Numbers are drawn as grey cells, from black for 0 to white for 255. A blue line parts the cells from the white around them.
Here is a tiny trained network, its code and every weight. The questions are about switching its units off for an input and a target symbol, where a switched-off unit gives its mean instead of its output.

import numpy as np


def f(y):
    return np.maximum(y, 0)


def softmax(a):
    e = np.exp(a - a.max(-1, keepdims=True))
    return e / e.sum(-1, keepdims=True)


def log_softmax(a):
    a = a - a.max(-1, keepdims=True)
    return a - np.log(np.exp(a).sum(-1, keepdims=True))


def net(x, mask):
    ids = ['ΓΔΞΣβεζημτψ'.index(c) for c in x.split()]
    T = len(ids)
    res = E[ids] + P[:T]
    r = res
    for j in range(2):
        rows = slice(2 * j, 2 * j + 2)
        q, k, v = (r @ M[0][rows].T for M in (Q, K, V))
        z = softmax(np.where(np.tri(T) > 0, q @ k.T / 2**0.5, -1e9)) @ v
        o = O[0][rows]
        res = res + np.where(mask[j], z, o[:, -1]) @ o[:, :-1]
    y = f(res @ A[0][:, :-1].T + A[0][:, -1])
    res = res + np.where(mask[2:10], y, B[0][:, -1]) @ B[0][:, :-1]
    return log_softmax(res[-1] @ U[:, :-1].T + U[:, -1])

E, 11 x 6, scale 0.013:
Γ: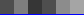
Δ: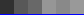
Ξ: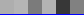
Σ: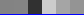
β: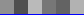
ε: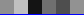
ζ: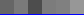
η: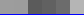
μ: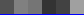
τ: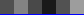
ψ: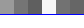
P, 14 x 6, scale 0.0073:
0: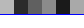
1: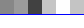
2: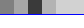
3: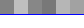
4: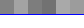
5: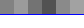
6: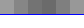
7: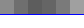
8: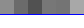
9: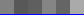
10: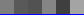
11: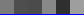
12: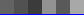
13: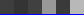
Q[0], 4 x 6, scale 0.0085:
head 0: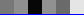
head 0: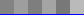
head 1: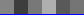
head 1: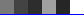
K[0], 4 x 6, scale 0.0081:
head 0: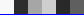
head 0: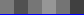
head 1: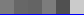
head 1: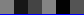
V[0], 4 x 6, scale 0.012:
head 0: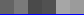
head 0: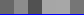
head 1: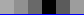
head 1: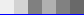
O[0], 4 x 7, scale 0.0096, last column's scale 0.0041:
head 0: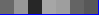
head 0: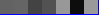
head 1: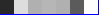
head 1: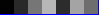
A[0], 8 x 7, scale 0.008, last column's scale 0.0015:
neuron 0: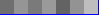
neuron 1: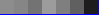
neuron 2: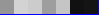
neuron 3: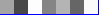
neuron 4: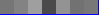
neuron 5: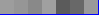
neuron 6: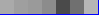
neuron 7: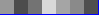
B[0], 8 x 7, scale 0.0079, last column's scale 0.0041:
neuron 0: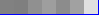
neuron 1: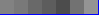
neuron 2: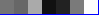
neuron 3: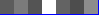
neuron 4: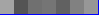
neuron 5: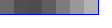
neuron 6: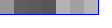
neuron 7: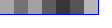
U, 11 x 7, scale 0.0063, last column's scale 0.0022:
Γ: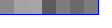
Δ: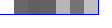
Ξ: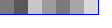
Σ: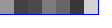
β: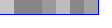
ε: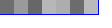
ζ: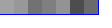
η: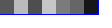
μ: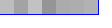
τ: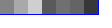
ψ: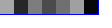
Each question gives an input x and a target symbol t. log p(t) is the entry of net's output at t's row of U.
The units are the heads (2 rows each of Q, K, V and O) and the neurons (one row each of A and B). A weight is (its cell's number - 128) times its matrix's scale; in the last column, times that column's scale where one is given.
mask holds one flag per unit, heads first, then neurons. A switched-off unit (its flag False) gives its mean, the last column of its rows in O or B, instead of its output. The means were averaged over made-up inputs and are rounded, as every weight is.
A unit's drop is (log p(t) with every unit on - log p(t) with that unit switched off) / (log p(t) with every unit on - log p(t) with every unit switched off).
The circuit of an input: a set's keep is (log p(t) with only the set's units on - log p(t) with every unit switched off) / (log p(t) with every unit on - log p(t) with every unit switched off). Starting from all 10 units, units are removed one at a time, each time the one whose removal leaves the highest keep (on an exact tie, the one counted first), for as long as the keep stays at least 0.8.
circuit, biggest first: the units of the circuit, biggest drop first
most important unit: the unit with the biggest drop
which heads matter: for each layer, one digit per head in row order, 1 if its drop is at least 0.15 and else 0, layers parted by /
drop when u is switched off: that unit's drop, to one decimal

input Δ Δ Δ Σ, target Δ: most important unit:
head 1
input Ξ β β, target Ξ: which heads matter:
11
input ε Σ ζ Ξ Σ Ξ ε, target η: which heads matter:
01
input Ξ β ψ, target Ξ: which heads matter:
11
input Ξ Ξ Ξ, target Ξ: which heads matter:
11
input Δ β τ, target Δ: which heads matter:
01
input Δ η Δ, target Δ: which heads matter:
01
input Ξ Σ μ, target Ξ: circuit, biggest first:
[head 1; head 0]
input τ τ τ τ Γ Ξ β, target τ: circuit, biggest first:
[head 1; neuron 2]
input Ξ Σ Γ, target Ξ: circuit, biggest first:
[head 1; head 0]
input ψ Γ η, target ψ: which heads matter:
01
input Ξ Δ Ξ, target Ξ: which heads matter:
11
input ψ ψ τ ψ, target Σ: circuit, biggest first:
[head 1; head 0]
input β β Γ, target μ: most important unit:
head 0
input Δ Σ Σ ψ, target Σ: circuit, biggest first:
[head 0; head 1]
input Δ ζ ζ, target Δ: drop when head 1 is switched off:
1.1
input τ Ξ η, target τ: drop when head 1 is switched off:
1.2
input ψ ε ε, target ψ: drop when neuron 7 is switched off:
0.0
